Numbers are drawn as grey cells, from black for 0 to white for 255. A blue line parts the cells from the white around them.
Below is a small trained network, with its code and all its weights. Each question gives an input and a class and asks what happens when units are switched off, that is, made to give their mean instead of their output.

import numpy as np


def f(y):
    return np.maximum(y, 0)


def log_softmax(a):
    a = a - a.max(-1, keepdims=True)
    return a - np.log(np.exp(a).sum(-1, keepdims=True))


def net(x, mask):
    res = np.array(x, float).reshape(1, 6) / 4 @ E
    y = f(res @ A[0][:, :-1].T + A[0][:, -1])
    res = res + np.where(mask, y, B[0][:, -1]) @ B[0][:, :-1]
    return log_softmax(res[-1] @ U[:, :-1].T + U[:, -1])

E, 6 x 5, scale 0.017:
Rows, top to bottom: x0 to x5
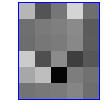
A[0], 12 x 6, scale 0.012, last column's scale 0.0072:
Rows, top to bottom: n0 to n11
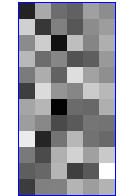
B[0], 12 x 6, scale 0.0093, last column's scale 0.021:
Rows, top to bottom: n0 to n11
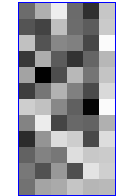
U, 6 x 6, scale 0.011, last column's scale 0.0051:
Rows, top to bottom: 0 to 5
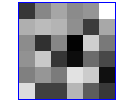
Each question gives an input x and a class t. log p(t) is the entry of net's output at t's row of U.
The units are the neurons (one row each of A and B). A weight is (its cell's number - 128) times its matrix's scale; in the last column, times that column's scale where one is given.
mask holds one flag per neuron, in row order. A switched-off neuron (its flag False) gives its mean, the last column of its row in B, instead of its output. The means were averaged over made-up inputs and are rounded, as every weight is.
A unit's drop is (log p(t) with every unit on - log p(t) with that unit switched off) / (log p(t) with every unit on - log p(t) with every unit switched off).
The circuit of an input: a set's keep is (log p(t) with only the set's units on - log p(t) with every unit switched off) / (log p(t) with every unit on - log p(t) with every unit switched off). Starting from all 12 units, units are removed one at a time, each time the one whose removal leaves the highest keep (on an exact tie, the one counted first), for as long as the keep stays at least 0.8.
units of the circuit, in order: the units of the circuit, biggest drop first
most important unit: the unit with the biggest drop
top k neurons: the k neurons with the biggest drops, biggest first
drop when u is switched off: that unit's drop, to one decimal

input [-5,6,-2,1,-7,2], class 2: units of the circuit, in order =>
(n10)
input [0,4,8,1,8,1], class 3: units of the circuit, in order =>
(n8 n7)
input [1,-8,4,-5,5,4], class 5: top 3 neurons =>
(n4 n8 n2)
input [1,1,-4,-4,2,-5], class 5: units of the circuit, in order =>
(n4 n8)
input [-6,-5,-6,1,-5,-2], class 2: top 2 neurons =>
(n8 n10)
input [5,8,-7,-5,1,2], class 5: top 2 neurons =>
(n4 n2)
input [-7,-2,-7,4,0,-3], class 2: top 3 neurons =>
(n6 n10 n8)
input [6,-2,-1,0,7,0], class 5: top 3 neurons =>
(n4 n0 n2)
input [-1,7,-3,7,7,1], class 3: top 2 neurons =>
(n3 n7)
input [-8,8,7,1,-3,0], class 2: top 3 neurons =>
(n10 n8 n9)
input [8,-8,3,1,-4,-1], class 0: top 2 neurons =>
(n8 n1)
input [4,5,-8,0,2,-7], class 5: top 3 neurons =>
(n0 n5 n4)
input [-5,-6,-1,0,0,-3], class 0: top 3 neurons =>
(n6 n2 n5)
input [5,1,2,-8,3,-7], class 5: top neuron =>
(n4)
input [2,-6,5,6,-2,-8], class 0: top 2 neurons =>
(n8 n6)
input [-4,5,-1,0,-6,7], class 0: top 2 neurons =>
(n2 n4)
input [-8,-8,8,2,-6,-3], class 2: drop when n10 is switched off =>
0.3
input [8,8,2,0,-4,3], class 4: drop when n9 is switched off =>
0.2
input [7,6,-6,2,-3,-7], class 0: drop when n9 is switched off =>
0.0
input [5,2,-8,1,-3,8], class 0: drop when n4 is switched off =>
0.1
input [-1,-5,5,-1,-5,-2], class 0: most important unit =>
n4
